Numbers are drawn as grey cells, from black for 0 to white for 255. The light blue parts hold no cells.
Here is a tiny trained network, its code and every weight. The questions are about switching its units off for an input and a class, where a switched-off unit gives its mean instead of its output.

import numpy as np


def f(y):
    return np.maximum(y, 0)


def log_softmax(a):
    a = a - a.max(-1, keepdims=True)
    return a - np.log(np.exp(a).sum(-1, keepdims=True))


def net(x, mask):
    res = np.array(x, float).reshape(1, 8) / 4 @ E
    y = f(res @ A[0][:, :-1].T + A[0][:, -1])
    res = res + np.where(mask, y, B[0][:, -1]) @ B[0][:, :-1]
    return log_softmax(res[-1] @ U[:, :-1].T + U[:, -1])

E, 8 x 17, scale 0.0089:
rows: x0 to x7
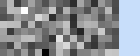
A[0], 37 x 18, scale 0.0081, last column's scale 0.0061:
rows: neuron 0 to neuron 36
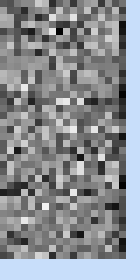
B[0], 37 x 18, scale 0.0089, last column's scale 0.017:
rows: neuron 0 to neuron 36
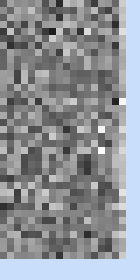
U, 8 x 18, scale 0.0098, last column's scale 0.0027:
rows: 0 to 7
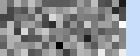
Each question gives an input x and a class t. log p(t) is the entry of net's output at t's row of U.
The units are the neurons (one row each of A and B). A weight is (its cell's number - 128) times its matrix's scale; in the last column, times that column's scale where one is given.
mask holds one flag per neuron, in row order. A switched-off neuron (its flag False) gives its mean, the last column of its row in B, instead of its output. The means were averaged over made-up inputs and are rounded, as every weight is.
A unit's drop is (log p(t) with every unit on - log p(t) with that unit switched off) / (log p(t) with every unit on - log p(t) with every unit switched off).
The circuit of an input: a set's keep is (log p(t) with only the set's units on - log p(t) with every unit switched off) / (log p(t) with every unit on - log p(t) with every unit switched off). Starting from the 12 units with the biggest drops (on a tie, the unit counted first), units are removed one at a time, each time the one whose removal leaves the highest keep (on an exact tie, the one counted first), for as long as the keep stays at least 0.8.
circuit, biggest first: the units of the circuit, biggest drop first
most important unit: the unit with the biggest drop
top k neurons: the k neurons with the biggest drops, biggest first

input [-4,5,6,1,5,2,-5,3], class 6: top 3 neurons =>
[neuron 0; neuron 14; neuron 36]
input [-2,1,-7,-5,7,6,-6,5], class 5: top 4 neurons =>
[neuron 22; neuron 14; neuron 33; neuron 4]
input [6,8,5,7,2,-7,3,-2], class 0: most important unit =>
neuron 20
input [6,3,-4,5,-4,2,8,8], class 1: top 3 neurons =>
[neuron 14; neuron 29; neuron 19]
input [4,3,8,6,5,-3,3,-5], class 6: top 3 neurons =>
[neuron 0; neuron 36; neuron 27]
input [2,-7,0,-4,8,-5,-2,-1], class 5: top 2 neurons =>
[neuron 33; neuron 22]
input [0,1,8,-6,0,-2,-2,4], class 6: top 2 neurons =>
[neuron 0; neuron 36]
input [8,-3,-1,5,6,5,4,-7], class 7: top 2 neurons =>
[neuron 21; neuron 25]
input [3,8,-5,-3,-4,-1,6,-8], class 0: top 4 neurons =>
[neuron 20; neuron 16; neuron 35; neuron 12]
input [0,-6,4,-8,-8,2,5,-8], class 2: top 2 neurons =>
[neuron 29; neuron 19]
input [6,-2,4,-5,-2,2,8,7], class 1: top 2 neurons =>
[neuron 14; neuron 29]
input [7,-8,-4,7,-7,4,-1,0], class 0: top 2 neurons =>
[neuron 26; neuron 1]
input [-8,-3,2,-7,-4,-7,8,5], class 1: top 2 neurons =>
[neuron 14; neuron 21]
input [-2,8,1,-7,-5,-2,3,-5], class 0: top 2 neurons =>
[neuron 20; neuron 16]
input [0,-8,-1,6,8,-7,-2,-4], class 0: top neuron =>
[neuron 26]
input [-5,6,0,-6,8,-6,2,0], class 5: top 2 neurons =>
[neuron 33; neuron 22]
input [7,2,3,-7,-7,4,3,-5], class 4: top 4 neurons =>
[neuron 27; neuron 18; neuron 33; neuron 22]
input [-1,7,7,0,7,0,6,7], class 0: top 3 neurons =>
[neuron 16; neuron 20; neuron 29]
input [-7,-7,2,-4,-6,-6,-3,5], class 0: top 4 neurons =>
[neuron 26; neuron 21; neuron 1; neuron 34]
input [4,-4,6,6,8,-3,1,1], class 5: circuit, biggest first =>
[neuron 33]
